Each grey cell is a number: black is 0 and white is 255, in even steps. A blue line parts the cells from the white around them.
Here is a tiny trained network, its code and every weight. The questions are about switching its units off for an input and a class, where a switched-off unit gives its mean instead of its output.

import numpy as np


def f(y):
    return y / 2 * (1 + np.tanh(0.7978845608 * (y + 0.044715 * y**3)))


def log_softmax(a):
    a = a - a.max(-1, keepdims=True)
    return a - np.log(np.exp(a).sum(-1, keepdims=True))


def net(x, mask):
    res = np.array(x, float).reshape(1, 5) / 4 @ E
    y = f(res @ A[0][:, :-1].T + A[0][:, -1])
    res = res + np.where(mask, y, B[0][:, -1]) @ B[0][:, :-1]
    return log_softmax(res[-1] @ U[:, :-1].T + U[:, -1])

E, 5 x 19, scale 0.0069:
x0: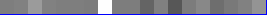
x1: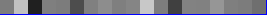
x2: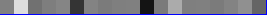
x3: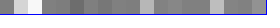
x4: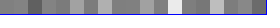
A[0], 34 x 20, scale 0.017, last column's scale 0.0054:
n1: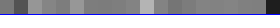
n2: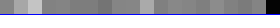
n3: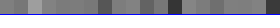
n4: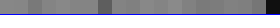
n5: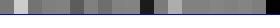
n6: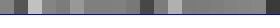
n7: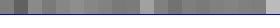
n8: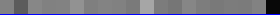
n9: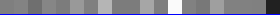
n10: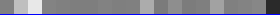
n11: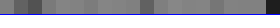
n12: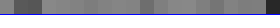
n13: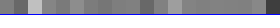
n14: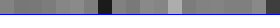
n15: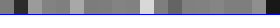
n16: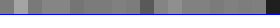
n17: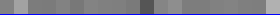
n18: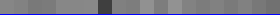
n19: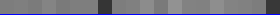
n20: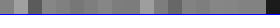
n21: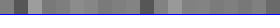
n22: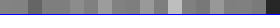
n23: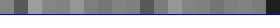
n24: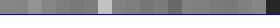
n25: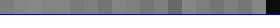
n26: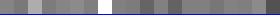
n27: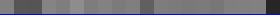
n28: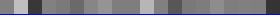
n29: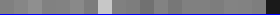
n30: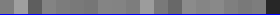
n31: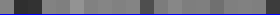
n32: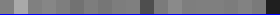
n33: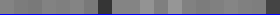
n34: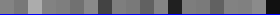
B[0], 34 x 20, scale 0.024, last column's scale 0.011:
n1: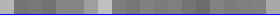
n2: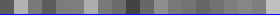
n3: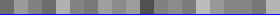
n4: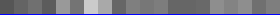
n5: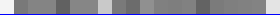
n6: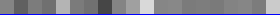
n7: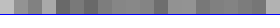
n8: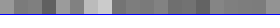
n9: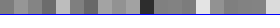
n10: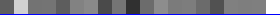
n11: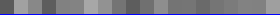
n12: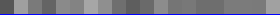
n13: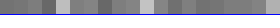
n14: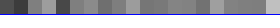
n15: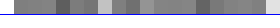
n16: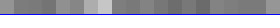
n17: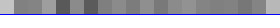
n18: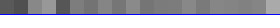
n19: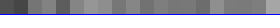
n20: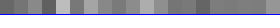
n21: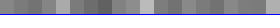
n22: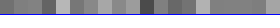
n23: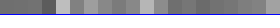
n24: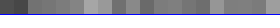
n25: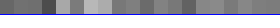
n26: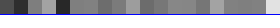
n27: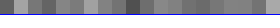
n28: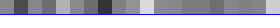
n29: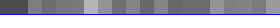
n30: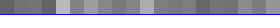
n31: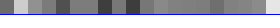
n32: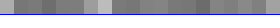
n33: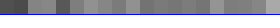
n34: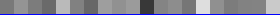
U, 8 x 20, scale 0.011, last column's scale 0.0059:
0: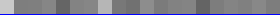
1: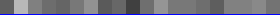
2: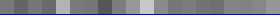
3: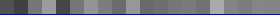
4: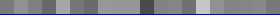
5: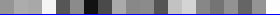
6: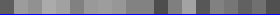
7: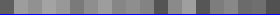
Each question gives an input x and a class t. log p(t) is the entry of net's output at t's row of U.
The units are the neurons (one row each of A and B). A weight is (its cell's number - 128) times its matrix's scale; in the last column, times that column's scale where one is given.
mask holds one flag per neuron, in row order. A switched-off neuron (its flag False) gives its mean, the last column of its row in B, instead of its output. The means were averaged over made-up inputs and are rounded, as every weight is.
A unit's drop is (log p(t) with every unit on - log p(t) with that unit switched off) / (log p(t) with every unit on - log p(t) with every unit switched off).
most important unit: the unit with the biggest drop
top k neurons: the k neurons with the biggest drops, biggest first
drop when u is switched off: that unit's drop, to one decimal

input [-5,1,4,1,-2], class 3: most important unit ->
n15
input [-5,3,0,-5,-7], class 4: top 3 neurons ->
[n34, n10, n3]
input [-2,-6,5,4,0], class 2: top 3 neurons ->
[n6, n13, n15]
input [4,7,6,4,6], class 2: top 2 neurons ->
[n28, n15]
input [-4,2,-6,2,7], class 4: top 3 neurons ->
[n9, n22, n5]
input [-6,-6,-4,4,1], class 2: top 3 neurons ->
[n6, n13, n26]
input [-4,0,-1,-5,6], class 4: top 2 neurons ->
[n9, n10]
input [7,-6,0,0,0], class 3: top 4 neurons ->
[n26, n28, n29, n24]
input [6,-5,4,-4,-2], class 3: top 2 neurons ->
[n26, n28]
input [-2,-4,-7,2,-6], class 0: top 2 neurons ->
[n15, n9]
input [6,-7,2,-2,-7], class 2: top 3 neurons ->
[n6, n9, n21]
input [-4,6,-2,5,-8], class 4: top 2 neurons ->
[n34, n3]
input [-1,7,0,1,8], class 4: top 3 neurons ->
[n9, n22, n6]
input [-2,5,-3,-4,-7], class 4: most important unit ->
n34
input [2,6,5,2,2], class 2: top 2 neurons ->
[n28, n15]
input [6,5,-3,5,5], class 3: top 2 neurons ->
[n26, n31]
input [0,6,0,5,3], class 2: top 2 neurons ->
[n28, n31]
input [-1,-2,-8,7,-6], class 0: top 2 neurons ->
[n15, n1]
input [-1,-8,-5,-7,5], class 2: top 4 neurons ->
[n6, n10, n21, n23]
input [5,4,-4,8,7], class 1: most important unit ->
n10
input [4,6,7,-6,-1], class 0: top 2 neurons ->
[n5, n10]
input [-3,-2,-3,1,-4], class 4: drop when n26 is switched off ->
0.4
